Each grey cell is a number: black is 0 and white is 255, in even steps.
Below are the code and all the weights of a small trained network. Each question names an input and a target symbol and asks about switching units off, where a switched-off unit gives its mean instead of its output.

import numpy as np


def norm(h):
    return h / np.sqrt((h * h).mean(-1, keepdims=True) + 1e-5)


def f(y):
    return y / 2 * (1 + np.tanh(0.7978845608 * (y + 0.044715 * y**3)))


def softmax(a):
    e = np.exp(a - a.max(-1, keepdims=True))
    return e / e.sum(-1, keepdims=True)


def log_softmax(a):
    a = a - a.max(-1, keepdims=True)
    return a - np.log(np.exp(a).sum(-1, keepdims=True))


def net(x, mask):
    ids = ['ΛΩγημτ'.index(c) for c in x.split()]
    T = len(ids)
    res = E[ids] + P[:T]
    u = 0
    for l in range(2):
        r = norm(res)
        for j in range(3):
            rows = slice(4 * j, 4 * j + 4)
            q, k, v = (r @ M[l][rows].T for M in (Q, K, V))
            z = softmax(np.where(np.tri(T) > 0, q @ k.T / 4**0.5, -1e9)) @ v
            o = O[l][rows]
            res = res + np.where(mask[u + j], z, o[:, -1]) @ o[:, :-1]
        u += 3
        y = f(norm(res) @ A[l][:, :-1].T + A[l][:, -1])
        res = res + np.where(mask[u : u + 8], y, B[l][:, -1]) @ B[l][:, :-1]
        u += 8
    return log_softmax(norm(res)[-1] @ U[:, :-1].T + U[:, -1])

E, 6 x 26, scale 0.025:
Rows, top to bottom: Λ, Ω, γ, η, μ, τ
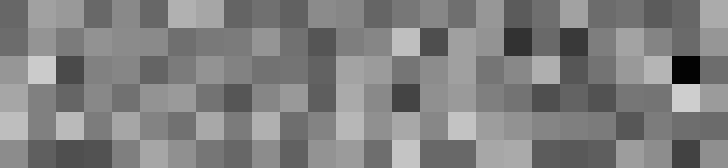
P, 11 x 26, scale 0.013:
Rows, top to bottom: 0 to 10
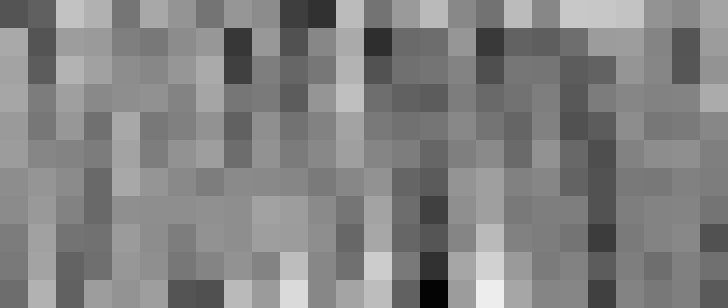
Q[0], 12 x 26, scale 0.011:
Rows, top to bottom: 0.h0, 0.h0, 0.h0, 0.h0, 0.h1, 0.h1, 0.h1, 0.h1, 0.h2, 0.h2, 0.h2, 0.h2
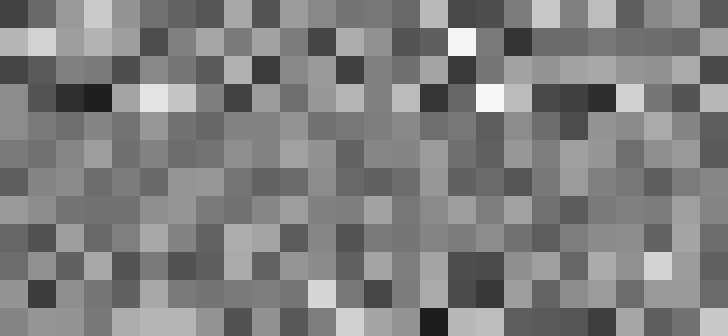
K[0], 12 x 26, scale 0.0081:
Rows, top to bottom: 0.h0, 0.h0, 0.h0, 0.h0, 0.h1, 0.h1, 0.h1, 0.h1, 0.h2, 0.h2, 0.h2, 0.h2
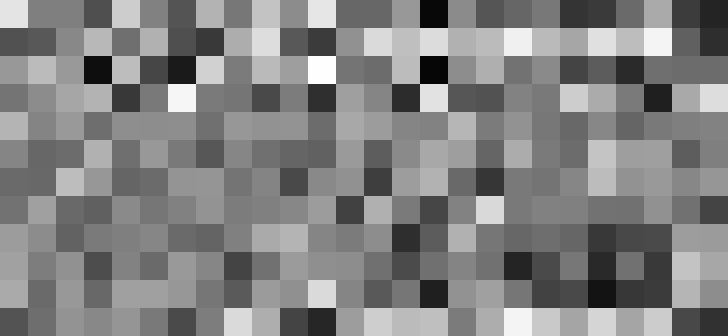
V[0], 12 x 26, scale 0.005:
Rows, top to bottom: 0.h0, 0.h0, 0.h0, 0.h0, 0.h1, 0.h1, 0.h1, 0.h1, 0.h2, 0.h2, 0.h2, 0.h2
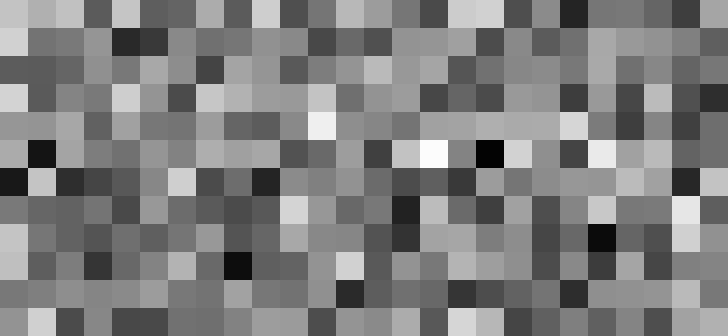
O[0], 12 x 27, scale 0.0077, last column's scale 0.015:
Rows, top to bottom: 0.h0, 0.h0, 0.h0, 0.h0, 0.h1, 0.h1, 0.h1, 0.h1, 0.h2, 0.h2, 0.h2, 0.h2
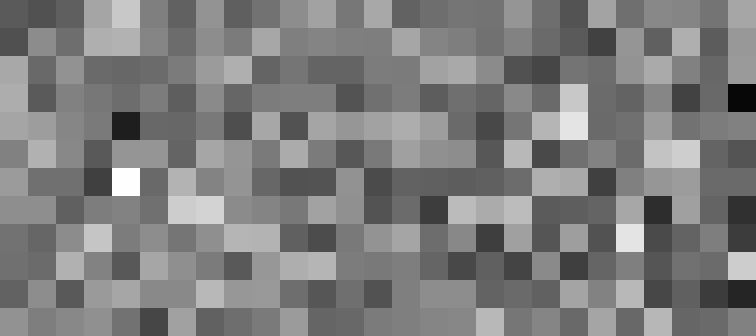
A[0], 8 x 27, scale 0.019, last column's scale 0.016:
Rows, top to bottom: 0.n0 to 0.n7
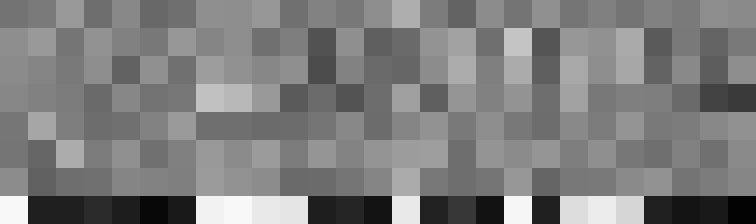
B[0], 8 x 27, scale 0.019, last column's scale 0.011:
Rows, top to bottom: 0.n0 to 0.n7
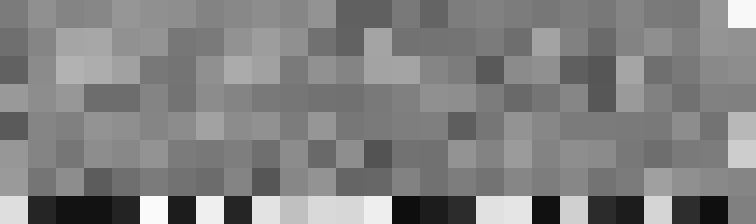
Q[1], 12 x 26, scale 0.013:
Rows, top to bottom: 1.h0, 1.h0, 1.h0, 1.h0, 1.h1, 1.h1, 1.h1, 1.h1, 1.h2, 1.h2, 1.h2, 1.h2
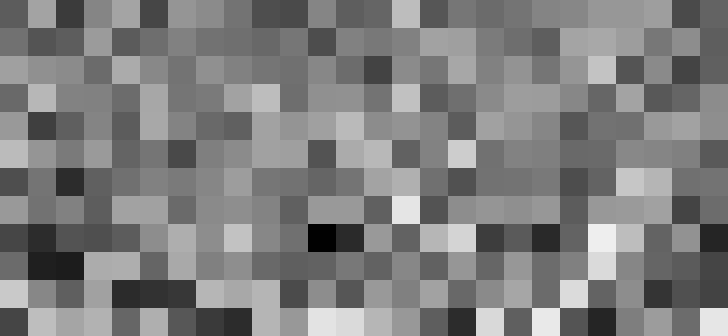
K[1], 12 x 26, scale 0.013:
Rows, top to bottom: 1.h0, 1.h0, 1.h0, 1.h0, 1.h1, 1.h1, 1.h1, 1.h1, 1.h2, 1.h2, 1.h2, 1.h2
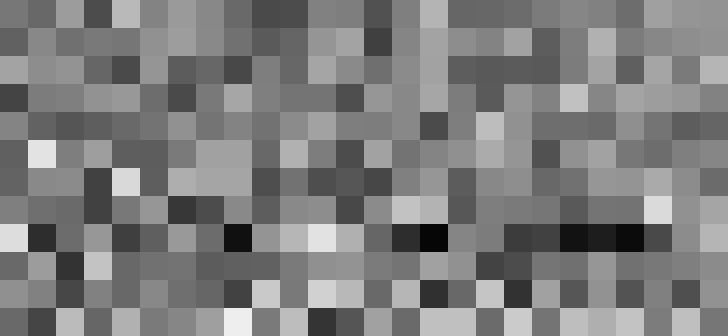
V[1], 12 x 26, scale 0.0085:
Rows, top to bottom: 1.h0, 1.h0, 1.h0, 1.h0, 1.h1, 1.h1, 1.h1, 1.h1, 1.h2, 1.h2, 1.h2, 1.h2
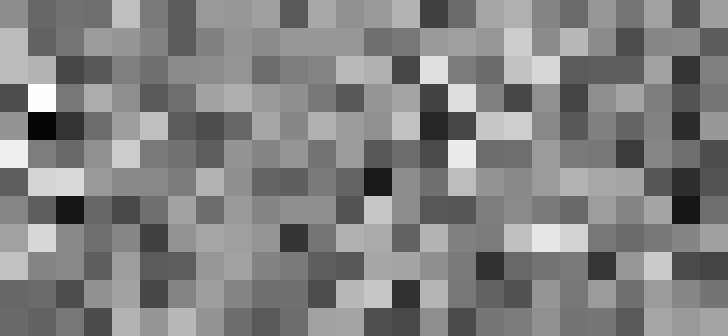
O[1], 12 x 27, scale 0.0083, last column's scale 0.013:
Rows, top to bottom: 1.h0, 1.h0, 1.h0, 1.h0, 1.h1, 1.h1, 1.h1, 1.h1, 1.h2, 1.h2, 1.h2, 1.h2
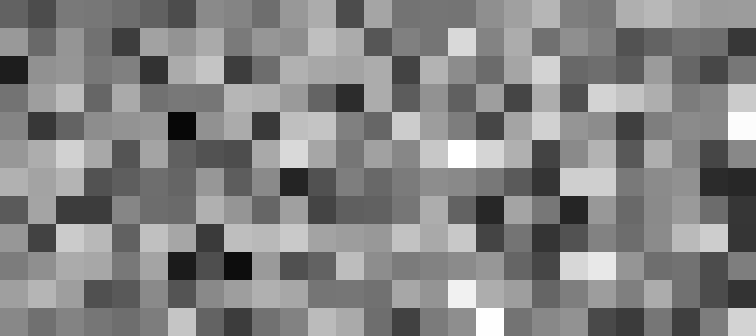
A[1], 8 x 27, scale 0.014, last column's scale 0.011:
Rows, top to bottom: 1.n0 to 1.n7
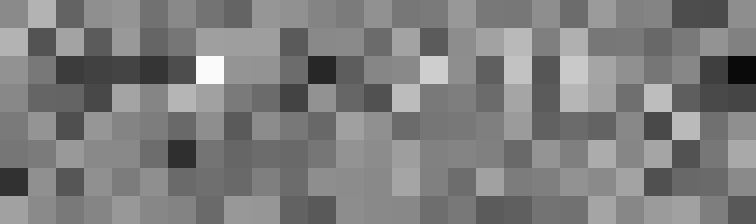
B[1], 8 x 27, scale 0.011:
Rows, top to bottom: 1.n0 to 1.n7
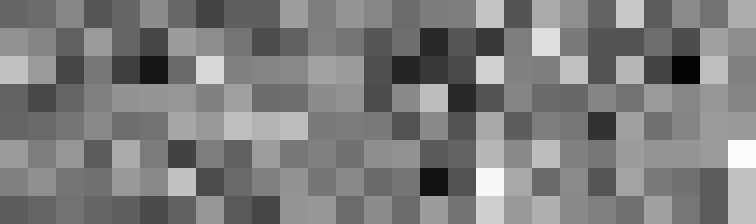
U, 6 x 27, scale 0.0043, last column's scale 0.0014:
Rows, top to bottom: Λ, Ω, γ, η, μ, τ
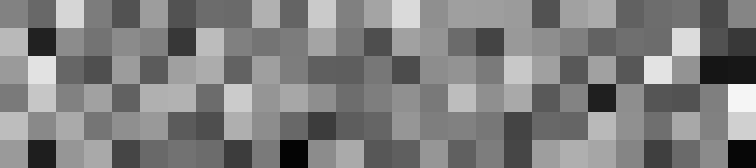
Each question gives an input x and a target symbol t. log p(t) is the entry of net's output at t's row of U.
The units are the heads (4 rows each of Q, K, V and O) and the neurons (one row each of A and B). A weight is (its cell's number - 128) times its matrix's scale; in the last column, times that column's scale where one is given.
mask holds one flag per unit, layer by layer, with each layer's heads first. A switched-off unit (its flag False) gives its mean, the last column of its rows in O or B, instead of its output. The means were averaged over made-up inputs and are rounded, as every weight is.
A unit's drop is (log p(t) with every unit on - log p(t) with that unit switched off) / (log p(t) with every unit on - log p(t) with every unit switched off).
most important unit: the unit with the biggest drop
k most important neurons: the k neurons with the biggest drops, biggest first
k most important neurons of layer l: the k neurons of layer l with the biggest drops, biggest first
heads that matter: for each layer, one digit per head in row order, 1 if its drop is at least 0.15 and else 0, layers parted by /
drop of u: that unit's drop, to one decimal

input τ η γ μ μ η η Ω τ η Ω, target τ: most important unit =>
1.h2
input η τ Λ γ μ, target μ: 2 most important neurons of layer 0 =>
(0.n1, 0.n0)
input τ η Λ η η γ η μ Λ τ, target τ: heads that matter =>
010 / 001
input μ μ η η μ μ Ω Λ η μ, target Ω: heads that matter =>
110 / 011
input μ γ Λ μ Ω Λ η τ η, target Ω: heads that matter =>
000 / 010
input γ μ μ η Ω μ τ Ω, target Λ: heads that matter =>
111 / 001
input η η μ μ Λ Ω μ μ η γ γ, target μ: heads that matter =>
011 / 100
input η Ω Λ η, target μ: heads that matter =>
011 / 101
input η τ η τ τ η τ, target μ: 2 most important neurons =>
(0.n2, 0.n1)
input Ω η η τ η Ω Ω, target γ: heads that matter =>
001 / 001
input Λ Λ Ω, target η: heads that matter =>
100 / 001
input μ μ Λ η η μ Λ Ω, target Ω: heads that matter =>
101 / 011
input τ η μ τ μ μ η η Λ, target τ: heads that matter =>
010 / 000
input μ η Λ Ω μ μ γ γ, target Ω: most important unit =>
0.h0
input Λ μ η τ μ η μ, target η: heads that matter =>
000 / 000
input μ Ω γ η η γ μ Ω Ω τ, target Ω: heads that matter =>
000 / 010
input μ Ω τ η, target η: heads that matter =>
010 / 110
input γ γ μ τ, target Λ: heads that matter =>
010 / 001
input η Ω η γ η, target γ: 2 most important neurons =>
(1.n7, 0.n0)
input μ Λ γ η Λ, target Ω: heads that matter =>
110 / 001
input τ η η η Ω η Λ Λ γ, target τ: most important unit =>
0.h1
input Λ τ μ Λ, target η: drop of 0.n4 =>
-0.1
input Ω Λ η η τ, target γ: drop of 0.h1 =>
0.2
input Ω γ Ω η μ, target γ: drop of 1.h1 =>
-0.3
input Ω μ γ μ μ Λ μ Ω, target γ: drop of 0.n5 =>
-0.1
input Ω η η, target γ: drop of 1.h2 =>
0.6
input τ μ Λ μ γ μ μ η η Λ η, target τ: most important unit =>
1.h2
